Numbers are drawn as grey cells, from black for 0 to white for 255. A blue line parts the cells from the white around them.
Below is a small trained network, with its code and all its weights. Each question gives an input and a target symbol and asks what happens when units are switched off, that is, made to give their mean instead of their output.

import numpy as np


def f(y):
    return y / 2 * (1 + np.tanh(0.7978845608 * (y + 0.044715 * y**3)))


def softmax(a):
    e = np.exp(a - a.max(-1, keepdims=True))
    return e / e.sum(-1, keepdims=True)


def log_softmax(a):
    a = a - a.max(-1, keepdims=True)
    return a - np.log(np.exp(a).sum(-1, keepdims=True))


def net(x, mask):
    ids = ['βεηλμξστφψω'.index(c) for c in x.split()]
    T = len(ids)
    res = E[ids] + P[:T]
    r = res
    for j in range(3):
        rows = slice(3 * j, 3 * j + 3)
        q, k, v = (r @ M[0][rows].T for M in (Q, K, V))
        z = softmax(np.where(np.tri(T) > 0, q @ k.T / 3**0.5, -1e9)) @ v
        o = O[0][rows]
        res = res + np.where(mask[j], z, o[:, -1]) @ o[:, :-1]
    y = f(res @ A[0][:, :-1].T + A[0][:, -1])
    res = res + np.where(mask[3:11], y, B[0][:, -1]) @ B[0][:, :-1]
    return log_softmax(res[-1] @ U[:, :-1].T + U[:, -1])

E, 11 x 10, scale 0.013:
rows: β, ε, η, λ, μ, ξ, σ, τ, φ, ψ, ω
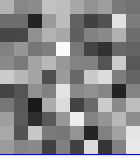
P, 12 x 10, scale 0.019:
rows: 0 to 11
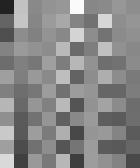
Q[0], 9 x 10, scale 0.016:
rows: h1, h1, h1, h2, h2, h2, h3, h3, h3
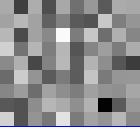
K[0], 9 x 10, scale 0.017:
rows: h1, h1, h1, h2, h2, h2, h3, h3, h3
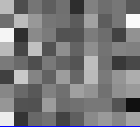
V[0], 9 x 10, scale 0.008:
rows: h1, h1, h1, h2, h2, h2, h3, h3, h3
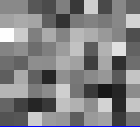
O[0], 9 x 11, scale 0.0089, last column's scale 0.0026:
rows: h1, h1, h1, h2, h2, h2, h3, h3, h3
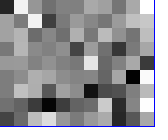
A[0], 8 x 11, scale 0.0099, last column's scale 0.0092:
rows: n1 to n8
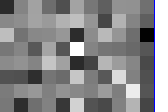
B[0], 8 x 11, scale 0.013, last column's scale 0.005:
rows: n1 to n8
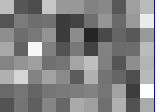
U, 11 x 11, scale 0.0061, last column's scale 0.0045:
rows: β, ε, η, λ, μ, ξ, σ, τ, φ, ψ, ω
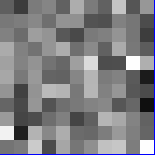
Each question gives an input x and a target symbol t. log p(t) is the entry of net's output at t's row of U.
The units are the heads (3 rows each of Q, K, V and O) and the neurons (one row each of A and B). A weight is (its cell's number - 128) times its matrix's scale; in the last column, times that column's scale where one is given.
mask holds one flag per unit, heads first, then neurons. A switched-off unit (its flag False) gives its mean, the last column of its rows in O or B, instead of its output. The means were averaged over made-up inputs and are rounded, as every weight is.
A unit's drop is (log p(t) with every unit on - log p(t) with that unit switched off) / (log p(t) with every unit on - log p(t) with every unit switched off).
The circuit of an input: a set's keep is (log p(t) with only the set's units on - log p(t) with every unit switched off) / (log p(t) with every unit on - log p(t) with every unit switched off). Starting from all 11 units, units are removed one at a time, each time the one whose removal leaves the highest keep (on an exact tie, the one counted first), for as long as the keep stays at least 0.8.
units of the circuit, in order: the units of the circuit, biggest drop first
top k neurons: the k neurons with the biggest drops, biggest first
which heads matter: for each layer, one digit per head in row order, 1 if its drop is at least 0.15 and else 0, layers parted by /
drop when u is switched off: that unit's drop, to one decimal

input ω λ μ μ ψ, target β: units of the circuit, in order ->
n8
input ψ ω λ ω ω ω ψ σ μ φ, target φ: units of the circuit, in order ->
h3; h1
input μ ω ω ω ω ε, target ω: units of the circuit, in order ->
h1; n1
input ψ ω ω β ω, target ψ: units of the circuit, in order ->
h1; n4; h2
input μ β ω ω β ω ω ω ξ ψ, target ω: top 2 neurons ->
n7; n1
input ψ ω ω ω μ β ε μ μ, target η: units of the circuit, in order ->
h3; n2
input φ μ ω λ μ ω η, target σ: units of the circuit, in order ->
h3; h1
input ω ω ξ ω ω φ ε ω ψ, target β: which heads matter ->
010
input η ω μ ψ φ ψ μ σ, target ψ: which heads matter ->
100
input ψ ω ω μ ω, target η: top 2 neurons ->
n2; n4
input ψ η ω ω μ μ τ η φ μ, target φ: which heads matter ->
011
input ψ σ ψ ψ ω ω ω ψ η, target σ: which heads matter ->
101
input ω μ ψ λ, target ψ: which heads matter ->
100
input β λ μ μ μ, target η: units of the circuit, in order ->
n2; h3
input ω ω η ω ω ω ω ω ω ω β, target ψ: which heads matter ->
101
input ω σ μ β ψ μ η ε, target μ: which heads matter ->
110
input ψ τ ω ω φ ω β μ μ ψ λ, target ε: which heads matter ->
001
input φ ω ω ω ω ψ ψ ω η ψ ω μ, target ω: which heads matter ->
100
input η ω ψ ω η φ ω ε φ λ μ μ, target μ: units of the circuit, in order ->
n5; h2; h3
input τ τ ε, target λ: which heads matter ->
101
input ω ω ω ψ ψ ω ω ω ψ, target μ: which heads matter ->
110
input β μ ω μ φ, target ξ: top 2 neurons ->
n6; n4
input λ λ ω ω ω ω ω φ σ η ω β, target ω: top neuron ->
n7
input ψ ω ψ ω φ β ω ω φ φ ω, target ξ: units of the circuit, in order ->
h2; h3; n6; h1
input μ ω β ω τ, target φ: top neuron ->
n5
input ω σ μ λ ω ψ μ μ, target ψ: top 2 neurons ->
n3; n2
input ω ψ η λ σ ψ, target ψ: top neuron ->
n3
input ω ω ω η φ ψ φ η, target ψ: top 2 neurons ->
n3; n2
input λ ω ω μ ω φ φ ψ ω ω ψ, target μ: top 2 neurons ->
n1; n4
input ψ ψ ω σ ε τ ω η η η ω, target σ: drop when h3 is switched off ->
0.5
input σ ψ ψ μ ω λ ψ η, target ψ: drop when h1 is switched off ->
1.1
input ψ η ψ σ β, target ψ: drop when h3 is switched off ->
0.0
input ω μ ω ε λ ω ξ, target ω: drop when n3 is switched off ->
0.1
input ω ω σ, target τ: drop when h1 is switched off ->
0.4
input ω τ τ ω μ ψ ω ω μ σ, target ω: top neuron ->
n1
